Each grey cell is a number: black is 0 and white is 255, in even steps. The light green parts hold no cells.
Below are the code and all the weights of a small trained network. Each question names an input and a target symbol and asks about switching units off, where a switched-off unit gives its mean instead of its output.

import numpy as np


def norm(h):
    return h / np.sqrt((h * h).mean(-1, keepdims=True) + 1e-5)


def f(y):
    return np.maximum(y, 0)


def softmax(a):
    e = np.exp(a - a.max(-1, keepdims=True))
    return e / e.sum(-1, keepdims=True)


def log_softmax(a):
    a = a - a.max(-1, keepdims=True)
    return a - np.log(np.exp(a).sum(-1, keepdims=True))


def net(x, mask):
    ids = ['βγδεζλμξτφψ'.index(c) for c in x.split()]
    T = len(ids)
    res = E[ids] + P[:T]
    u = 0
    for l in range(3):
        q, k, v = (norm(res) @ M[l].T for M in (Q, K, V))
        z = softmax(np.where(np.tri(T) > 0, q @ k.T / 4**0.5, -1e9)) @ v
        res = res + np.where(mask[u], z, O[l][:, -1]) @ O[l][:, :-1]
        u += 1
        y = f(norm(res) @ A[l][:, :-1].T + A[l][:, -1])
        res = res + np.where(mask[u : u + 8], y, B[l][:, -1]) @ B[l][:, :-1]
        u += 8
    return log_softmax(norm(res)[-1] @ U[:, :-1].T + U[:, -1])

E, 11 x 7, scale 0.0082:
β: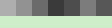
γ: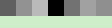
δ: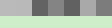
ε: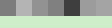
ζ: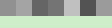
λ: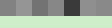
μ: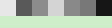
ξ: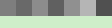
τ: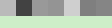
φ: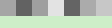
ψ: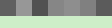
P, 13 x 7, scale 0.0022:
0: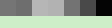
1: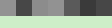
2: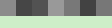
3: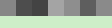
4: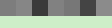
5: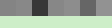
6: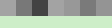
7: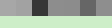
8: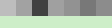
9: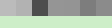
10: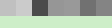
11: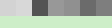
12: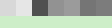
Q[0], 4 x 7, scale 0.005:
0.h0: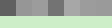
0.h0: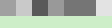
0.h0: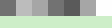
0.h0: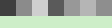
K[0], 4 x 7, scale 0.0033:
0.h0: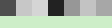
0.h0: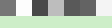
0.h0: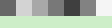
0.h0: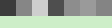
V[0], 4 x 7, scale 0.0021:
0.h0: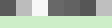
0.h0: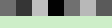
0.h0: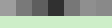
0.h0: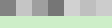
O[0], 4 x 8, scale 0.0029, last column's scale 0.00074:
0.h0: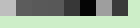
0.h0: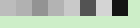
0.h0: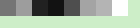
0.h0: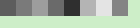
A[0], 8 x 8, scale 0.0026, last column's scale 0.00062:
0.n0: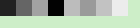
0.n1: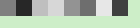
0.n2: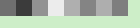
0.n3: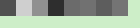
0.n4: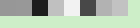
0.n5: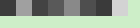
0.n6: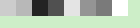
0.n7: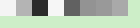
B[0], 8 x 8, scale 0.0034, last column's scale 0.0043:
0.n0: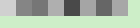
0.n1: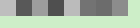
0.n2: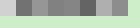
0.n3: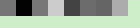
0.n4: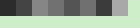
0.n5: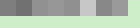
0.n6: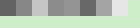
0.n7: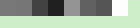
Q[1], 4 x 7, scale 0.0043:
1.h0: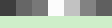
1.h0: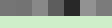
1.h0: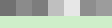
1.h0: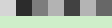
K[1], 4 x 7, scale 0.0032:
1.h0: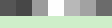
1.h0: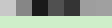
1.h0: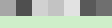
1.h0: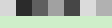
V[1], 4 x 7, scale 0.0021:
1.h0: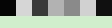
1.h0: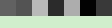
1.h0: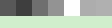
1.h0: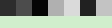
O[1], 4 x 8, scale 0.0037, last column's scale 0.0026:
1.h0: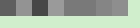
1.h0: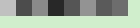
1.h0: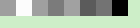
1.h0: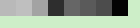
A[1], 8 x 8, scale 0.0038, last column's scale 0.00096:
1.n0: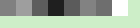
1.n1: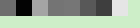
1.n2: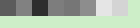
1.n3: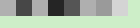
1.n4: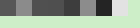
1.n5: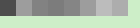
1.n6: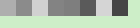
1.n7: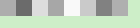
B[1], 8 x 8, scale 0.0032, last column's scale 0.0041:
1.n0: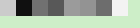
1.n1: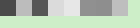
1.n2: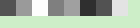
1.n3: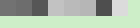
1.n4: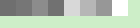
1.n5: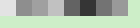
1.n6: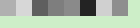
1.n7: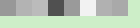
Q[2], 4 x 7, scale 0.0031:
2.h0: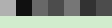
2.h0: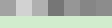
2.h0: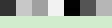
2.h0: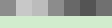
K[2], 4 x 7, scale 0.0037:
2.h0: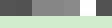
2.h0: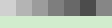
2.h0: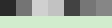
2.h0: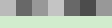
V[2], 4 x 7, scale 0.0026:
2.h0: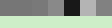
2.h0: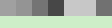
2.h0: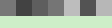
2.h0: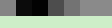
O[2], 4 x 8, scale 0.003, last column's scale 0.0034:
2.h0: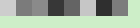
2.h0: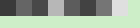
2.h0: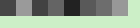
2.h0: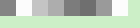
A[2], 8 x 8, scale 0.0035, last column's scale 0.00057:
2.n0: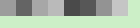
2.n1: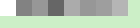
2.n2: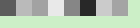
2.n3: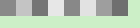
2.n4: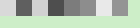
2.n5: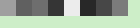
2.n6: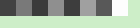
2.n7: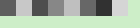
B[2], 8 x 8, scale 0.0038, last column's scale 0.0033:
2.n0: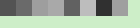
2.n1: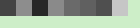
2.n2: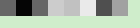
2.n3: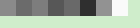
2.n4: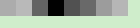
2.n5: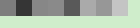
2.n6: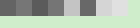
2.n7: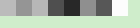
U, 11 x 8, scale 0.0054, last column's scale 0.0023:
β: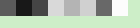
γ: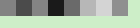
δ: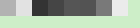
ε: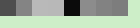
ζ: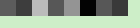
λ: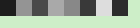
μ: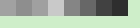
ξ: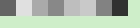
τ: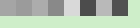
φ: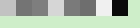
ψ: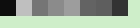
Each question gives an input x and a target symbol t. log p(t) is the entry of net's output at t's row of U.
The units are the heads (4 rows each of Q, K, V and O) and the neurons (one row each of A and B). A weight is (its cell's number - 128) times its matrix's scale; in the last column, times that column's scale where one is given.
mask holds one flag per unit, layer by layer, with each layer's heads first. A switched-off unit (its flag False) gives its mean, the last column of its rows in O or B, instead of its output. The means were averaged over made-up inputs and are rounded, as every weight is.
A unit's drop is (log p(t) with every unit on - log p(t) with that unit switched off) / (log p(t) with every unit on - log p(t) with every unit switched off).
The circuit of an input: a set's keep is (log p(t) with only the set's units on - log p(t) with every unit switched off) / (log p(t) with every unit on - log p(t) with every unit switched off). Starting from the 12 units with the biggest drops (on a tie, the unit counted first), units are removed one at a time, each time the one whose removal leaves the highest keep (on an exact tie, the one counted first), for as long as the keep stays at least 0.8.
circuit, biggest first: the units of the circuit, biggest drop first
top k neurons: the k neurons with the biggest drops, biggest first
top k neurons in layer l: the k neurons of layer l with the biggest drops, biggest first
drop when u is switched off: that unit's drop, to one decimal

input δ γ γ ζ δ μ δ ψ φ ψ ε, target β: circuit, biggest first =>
2.n2
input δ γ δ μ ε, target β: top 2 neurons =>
2.n2; 1.n7
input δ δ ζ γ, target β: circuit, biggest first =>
1.n3; 0.n3; 0.n0; 1.n1
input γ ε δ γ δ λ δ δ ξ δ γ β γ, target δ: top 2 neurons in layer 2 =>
2.n4; 2.n1
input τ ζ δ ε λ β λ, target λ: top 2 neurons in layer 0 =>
0.n6; 0.n4
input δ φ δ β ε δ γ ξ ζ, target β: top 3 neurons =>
2.n2; 2.n5; 2.n3
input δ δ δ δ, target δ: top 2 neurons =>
0.n7; 2.n7
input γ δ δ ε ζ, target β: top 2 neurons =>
2.n2; 2.n5
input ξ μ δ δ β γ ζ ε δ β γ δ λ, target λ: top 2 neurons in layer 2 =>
2.n6; 2.n5
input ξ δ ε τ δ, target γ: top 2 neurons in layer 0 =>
0.n7; 0.n0
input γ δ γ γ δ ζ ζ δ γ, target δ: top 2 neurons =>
2.n4; 0.n7
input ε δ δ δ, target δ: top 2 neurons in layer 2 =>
2.n7; 2.n5
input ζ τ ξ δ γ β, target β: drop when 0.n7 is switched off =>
0.1
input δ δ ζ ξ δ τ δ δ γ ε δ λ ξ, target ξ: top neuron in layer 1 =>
1.n7
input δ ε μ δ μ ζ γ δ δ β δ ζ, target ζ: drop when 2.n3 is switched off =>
-0.1
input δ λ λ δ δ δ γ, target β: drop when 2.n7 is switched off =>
0.3
